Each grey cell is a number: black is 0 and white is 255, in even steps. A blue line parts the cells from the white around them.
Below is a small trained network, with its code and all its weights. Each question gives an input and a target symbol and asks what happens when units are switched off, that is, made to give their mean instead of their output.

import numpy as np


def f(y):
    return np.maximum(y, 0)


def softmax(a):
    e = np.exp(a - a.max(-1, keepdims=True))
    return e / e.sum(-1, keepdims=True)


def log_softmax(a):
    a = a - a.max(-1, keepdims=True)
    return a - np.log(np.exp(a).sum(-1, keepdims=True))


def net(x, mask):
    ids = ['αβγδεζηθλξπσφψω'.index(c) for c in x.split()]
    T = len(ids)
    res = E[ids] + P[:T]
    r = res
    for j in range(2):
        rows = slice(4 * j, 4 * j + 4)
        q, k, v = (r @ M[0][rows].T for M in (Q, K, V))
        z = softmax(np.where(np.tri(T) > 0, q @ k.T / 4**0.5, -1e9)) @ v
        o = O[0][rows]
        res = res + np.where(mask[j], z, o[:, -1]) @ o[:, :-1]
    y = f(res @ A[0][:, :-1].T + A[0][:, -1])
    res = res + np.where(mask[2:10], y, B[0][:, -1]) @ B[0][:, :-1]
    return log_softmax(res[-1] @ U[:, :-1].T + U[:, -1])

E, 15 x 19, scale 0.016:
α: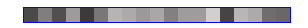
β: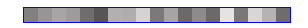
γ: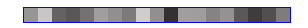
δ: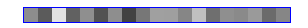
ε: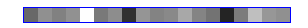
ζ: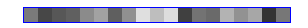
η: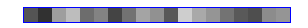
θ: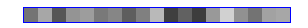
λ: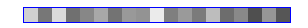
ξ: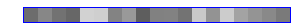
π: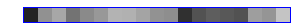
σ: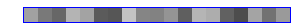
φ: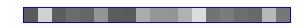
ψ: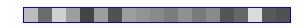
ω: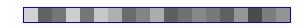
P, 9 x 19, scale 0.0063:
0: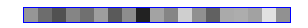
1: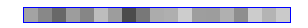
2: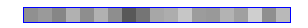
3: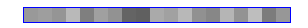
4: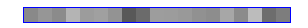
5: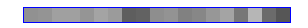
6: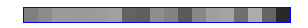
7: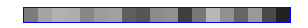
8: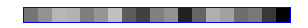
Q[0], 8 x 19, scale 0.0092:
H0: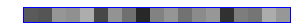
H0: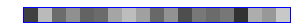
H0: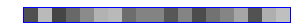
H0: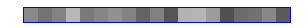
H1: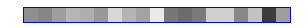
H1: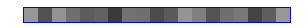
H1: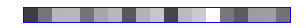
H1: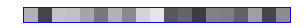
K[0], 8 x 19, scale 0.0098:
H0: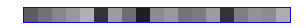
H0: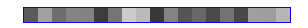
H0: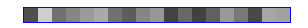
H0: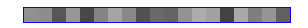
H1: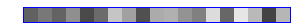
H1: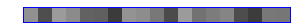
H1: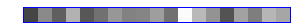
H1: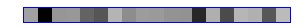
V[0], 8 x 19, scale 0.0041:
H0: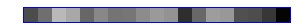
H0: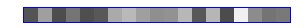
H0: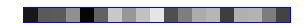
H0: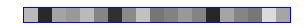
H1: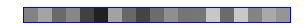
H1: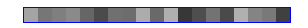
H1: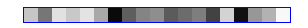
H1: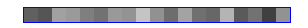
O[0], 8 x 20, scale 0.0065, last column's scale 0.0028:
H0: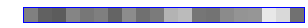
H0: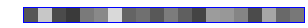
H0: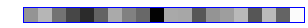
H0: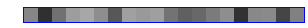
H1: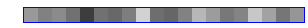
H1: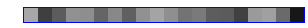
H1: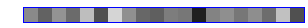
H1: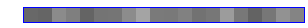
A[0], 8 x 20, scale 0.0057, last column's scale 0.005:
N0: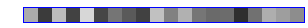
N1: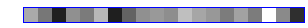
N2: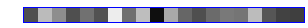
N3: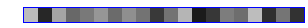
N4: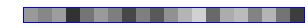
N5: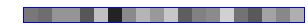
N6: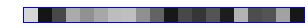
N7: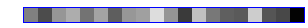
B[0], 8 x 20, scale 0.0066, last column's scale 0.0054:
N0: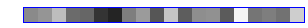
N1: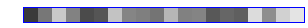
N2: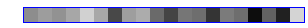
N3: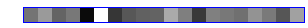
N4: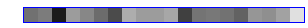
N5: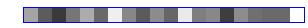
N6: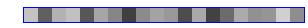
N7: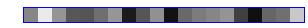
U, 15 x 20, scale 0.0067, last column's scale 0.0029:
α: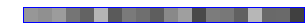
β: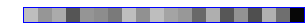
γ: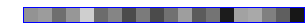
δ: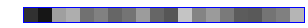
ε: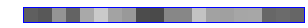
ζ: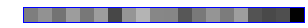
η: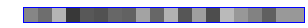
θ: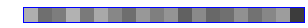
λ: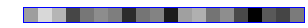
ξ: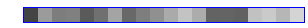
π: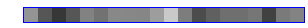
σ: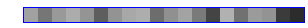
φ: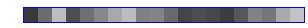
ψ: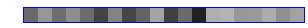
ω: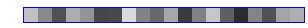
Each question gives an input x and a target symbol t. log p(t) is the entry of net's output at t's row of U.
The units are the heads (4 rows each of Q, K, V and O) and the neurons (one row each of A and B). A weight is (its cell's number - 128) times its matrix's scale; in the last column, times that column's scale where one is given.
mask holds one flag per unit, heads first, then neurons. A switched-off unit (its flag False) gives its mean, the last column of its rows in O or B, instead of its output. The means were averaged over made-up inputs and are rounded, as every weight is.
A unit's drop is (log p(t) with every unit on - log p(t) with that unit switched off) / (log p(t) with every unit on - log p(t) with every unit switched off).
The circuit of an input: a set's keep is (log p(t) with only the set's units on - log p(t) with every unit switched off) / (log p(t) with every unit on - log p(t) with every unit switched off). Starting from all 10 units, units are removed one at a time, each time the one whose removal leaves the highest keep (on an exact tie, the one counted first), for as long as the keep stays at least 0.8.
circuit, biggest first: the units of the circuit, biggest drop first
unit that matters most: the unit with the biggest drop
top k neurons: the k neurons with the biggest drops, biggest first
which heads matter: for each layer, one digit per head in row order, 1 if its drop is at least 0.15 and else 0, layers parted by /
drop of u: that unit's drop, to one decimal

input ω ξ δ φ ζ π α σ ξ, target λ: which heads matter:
11
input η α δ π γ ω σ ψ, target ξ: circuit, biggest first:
(H0 H1 N1)
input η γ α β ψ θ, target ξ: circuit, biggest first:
(H1 N1)
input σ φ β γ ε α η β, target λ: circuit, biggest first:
(N7 H1)
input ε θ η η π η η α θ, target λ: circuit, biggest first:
(H1)
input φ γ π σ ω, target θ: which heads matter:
01
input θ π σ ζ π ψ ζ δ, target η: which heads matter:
11
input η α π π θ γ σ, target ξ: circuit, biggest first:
(H1 H0 N1)
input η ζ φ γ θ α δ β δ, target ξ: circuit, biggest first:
(H0 H1 N2)
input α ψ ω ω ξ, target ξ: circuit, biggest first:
(H1 N1)
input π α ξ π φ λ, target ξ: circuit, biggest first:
(H1 N1 H0)
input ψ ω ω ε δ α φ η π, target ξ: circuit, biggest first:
(H0 H1)
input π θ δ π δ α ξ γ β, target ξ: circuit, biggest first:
(H0 H1 N1)
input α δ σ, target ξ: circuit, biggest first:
(H1 N1)
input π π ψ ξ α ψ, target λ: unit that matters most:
N7
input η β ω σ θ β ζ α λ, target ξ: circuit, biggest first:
(H0 H1 N1)
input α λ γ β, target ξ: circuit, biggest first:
(H1 N1)
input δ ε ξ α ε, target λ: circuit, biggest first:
(H0 N7 H1)
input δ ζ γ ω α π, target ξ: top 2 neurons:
(N2 N5)
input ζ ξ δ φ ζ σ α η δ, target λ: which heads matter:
01
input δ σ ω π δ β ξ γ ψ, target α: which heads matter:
11
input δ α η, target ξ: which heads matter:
01
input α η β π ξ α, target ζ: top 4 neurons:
(N2 N4 N5 N7)
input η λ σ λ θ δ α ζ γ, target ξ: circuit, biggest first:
(H0 H1 N1 N2)
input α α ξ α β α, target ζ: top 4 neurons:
(N2 N4 N7 N5)
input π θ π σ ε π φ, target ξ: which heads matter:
00
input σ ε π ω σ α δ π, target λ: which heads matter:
01
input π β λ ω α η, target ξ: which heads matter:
11
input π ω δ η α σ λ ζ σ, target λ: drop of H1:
1.0
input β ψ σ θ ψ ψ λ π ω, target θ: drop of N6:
0.7
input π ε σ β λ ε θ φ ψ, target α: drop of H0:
0.3
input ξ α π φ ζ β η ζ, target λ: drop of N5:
0.1
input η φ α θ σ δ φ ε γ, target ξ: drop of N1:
0.2
